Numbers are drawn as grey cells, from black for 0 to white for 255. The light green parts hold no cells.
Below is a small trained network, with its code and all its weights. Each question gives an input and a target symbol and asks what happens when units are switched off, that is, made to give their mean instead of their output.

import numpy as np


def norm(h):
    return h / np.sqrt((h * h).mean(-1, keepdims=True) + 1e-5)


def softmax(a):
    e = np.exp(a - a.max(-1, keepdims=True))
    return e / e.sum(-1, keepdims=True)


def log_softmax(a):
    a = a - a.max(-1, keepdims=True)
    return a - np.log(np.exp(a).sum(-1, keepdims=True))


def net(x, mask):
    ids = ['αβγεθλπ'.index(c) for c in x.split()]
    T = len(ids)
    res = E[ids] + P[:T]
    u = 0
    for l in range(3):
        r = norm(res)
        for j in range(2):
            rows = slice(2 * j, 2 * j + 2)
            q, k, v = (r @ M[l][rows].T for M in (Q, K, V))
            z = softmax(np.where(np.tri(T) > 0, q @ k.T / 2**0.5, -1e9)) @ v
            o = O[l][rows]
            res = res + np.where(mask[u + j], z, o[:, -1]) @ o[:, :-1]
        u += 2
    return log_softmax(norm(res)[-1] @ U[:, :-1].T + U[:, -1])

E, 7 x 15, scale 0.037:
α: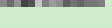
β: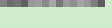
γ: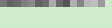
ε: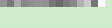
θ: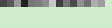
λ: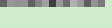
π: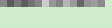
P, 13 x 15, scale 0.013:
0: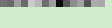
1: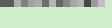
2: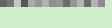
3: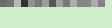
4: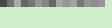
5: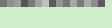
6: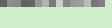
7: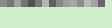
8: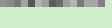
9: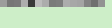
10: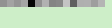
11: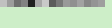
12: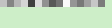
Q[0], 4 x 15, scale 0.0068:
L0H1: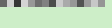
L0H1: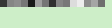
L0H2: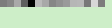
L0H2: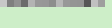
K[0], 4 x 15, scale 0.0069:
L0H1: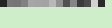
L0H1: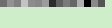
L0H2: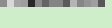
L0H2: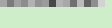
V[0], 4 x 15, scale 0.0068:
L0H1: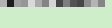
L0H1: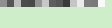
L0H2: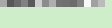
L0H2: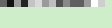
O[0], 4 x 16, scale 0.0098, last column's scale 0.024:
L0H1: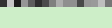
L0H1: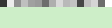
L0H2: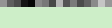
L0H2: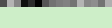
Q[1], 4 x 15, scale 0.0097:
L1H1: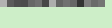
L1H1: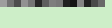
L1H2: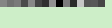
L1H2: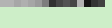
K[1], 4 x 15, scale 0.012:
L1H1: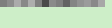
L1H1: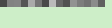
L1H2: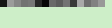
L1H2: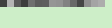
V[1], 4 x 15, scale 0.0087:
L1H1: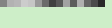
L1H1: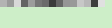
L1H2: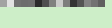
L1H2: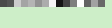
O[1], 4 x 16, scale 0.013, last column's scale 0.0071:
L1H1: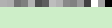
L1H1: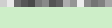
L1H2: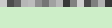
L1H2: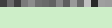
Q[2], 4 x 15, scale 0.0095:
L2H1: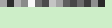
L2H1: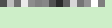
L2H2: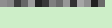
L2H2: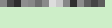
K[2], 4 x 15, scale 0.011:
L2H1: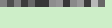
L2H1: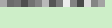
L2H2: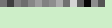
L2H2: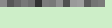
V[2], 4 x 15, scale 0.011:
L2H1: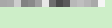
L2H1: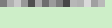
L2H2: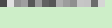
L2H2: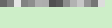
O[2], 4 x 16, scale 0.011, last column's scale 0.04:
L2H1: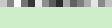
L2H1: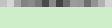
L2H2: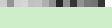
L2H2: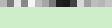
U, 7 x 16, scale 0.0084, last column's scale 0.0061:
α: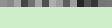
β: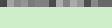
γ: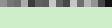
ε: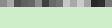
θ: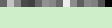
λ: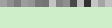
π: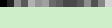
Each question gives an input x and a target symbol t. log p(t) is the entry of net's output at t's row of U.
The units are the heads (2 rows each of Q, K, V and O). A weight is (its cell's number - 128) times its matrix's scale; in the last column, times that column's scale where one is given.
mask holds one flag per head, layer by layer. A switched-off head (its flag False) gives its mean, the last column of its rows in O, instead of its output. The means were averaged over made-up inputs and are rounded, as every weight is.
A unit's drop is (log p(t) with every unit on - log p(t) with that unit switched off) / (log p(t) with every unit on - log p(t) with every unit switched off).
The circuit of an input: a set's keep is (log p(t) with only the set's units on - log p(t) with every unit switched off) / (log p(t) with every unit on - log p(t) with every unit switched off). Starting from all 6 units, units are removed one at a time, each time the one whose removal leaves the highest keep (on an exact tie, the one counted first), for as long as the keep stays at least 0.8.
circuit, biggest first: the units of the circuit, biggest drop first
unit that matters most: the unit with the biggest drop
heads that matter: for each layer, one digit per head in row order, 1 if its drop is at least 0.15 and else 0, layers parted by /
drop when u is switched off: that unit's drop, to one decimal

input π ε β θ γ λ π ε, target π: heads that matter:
11 / 01 / 10
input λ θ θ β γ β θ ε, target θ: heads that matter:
01 / 11 / 01
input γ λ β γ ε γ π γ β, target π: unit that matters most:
L1H2
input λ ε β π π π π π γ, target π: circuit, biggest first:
L2H1, L1H1
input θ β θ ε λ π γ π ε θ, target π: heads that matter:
11 / 01 / 10
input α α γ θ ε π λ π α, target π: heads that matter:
11 / 11 / 10
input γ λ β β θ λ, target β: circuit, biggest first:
L2H2, L2H1
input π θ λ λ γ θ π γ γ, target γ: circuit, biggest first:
L2H2, L1H1
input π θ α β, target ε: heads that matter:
11 / 11 / 11
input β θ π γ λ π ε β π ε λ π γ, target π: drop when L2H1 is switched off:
0.4
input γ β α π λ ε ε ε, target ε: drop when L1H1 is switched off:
0.7
